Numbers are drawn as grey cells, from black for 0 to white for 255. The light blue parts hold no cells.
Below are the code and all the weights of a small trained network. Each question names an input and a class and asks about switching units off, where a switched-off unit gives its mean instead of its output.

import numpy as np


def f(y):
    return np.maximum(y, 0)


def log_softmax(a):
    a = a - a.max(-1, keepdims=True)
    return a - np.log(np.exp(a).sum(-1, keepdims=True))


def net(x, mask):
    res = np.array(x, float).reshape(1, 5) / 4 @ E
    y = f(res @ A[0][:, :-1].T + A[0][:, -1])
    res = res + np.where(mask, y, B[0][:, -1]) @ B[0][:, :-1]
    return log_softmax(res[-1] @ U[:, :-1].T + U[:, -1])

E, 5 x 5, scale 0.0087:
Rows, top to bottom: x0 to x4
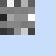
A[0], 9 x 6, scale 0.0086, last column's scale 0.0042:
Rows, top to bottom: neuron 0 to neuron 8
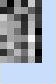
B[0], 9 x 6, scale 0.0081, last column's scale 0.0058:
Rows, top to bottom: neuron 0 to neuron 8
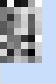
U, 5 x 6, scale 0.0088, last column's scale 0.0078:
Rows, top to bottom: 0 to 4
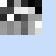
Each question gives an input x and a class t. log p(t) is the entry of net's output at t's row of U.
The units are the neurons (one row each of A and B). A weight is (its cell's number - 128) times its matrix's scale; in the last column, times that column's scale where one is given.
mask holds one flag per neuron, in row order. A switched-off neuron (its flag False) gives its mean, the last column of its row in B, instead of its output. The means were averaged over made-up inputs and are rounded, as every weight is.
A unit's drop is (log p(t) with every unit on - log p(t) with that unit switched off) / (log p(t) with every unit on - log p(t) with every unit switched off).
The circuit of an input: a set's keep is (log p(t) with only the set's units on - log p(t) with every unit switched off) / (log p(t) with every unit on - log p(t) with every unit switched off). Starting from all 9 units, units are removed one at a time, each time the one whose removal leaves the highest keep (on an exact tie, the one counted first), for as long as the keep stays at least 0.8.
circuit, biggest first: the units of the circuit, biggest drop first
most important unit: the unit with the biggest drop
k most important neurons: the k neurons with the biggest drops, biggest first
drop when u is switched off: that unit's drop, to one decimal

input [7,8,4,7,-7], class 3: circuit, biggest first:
[neuron 0]
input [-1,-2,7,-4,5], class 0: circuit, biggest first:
[neuron 7; neuron 5]
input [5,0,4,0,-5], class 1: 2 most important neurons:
[neuron 0; neuron 6]
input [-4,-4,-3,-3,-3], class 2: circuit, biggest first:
[neuron 0; neuron 7]
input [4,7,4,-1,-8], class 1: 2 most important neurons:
[neuron 6; neuron 4]
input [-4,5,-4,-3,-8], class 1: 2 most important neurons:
[neuron 2; neuron 4]
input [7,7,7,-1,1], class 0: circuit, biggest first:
[neuron 5; neuron 7]
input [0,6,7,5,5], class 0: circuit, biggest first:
[neuron 7; neuron 5]
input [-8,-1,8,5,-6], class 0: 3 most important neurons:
[neuron 7; neuron 5; neuron 2]
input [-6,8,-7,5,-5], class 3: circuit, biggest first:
[neuron 0; neuron 5]
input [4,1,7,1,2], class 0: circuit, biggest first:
[neuron 5; neuron 7]
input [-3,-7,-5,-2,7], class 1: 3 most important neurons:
[neuron 1; neuron 5; neuron 7]
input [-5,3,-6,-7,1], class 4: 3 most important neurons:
[neuron 5; neuron 7; neuron 0]
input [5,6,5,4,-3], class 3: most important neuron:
[neuron 0]
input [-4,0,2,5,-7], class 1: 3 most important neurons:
[neuron 4; neuron 2; neuron 3]
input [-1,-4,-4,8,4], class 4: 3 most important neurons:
[neuron 5; neuron 7; neuron 2]
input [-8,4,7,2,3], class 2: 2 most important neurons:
[neuron 0; neuron 2]
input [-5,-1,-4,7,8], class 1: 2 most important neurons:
[neuron 1; neuron 5]
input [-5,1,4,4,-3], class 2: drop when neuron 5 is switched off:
-0.1
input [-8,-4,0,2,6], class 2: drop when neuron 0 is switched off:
1.0
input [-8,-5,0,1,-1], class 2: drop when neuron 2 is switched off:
0.0
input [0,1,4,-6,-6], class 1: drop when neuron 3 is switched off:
0.2
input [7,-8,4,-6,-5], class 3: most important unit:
neuron 0
